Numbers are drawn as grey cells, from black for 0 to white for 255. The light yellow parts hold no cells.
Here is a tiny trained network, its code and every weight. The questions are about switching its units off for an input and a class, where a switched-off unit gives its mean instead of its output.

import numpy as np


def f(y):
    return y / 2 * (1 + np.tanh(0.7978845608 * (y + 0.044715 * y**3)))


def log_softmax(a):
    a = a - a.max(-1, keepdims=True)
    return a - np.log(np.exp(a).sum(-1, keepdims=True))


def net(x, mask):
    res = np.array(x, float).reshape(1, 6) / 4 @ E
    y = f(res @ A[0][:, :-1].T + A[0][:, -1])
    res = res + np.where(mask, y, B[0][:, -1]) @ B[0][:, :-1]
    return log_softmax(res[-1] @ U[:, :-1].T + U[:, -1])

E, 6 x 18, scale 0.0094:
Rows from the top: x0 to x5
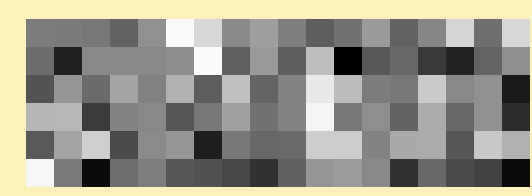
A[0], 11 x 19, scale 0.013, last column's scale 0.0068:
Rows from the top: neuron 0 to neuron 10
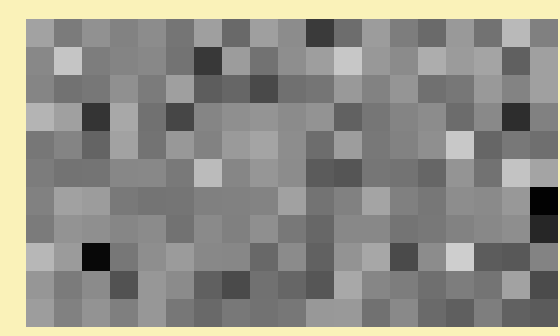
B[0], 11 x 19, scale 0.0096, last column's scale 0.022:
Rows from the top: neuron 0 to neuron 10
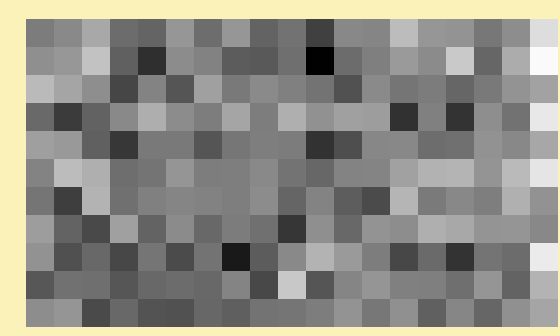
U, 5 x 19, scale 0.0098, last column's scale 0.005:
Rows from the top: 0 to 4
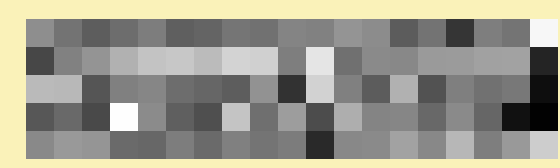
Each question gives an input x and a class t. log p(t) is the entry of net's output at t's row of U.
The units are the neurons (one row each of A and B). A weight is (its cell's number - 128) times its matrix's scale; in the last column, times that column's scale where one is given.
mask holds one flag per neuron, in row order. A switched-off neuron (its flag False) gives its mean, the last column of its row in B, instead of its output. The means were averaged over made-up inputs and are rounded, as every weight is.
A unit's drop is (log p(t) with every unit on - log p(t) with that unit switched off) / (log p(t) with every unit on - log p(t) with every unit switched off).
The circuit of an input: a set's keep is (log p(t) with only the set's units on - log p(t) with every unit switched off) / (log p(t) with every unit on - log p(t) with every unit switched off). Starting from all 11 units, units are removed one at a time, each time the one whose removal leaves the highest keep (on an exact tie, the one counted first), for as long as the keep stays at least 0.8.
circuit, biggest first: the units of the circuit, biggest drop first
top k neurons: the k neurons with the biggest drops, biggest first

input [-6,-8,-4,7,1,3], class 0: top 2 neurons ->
neuron 3; neuron 8
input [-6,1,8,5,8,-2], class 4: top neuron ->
neuron 1
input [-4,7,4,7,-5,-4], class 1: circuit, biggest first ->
neuron 8; neuron 1
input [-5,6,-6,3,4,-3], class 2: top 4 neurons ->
neuron 1; neuron 3; neuron 0; neuron 9
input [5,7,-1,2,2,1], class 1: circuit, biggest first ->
neuron 1; neuron 8
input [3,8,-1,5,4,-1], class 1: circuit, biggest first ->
neuron 1; neuron 8
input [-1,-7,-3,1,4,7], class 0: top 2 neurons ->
neuron 8; neuron 5
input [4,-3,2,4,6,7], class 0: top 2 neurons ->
neuron 8; neuron 5
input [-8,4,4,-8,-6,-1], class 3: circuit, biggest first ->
neuron 1; neuron 8
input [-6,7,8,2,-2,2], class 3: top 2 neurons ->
neuron 8; neuron 2
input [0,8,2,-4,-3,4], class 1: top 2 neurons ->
neuron 1; neuron 8
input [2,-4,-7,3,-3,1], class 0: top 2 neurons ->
neuron 1; neuron 8
